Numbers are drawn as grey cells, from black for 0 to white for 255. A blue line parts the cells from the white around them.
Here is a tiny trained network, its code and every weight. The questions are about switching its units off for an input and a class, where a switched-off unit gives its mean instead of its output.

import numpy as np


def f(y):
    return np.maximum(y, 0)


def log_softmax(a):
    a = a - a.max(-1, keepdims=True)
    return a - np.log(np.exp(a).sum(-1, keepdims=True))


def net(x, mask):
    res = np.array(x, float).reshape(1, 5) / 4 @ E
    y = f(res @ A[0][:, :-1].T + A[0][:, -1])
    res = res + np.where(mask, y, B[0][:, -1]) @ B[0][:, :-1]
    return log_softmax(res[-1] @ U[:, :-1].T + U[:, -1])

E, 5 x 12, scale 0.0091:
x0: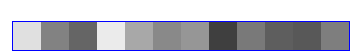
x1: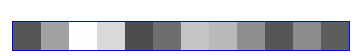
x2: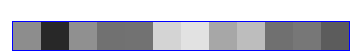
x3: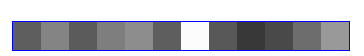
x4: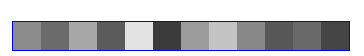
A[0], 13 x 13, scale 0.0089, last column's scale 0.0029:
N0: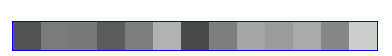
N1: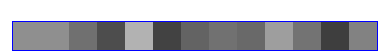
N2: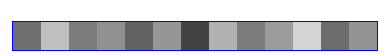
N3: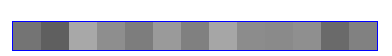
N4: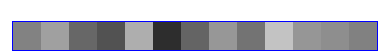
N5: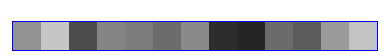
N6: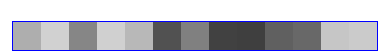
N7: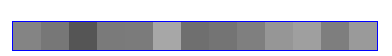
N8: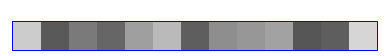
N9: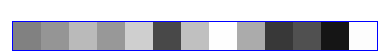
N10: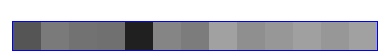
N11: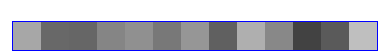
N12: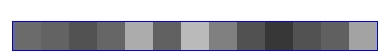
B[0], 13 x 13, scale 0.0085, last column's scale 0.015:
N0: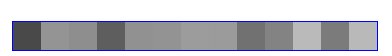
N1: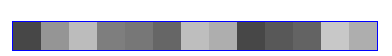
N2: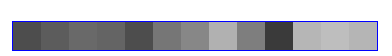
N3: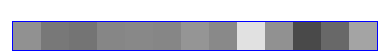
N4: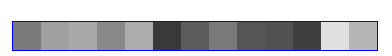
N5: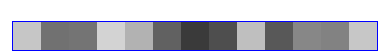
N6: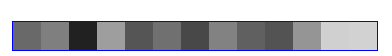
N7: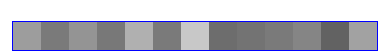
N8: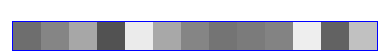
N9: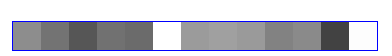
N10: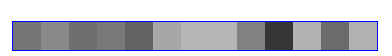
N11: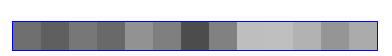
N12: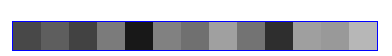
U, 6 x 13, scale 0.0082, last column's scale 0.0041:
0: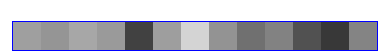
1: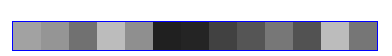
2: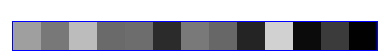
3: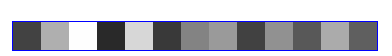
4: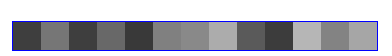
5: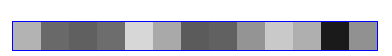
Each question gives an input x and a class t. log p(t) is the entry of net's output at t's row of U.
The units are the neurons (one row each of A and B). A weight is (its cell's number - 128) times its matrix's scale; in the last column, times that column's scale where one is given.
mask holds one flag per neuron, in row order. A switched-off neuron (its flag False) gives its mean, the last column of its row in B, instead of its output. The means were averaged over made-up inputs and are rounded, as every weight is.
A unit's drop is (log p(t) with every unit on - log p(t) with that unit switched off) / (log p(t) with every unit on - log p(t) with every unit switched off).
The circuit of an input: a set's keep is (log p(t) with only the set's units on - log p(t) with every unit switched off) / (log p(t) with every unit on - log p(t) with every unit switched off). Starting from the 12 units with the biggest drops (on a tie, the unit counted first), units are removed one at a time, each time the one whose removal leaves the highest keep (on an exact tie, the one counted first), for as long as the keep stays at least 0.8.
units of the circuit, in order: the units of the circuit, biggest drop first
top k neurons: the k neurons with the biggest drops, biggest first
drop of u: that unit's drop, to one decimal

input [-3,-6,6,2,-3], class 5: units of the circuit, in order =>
[N6; N2]
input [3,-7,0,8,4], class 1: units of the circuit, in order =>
[N5]
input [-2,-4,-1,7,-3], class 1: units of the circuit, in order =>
[N5; N9]
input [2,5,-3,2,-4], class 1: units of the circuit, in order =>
[N9; N5]
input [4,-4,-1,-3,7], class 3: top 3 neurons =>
[N1; N4; N8]
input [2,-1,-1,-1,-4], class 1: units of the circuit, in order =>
[N9; N12]
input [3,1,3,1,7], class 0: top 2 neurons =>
[N6; N9]
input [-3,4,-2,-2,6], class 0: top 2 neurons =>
[N9; N6]
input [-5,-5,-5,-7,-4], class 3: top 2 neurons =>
[N4; N9]
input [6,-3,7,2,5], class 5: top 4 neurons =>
[N8; N11; N6; N2]
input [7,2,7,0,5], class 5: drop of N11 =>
0.1
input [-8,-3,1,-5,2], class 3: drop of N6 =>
0.1
